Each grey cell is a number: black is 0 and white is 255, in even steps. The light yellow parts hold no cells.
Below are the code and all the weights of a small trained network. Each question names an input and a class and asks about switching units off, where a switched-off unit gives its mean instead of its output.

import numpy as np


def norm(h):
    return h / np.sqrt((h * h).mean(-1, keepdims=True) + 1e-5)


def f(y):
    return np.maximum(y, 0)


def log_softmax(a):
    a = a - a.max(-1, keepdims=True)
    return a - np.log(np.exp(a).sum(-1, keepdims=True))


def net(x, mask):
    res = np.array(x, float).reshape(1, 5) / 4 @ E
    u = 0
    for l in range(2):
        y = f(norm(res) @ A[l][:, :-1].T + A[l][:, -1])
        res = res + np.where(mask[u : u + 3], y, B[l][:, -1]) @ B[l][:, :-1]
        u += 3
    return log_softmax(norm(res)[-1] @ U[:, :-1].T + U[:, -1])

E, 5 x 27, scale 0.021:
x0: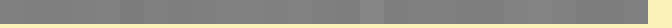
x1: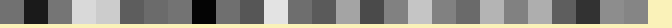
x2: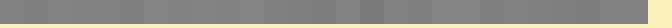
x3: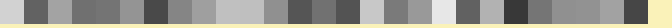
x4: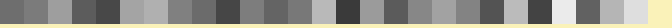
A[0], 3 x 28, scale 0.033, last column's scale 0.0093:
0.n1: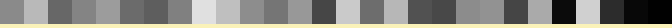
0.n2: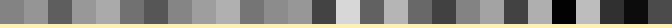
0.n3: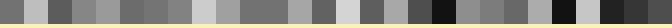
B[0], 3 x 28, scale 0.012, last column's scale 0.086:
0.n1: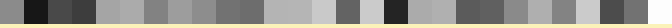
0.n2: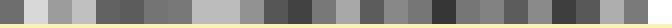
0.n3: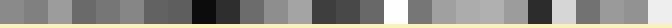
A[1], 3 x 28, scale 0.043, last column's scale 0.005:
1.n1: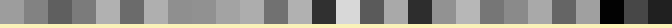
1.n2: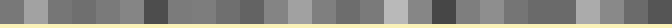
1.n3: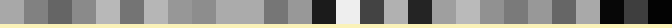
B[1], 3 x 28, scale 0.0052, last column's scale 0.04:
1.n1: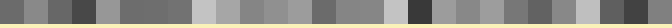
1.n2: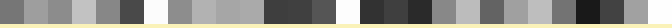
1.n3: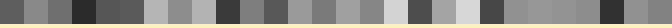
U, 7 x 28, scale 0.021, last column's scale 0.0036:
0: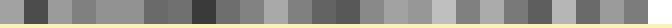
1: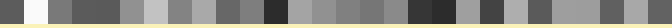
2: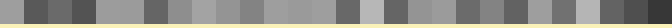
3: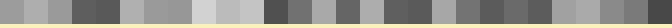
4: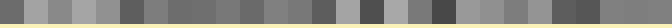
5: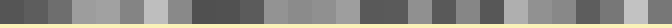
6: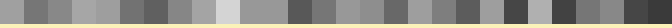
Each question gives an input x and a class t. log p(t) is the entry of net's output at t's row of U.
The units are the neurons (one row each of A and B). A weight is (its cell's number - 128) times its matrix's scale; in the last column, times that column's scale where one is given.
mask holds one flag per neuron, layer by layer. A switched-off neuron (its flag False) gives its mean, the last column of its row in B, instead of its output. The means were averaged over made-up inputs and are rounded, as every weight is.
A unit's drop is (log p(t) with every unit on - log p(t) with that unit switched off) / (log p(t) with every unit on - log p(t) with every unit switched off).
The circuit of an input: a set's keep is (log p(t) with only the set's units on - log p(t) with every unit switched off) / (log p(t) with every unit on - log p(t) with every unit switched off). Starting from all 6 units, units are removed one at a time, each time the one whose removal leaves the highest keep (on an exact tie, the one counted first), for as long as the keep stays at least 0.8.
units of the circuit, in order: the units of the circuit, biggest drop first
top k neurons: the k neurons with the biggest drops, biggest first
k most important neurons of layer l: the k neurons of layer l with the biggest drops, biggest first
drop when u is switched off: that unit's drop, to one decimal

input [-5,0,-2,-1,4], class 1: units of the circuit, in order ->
0.n1, 0.n3
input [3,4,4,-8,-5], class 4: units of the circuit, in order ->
0.n2
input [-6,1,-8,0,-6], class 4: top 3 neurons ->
0.n2, 0.n3, 1.n2
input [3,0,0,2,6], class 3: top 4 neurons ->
0.n3, 0.n1, 0.n2, 1.n2
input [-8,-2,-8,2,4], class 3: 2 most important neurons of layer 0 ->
0.n3, 0.n1
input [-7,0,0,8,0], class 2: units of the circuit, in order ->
0.n3, 0.n2
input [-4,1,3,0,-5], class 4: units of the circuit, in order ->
0.n2, 0.n3
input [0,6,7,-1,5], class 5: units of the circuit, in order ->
0.n2, 0.n3, 0.n1
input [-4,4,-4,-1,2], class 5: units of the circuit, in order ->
0.n2, 0.n1, 0.n3
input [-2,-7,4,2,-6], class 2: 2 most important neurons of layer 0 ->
0.n1, 0.n2
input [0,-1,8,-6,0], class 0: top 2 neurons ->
0.n2, 0.n3
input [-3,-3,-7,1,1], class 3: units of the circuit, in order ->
0.n3, 0.n1, 0.n2, 1.n2
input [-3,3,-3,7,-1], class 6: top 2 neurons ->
0.n3, 0.n1
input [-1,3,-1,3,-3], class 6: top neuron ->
0.n2
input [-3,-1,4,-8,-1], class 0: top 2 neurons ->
0.n3, 0.n2
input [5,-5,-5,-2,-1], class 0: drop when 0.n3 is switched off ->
0.2
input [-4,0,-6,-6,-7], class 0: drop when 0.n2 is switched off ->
0.0
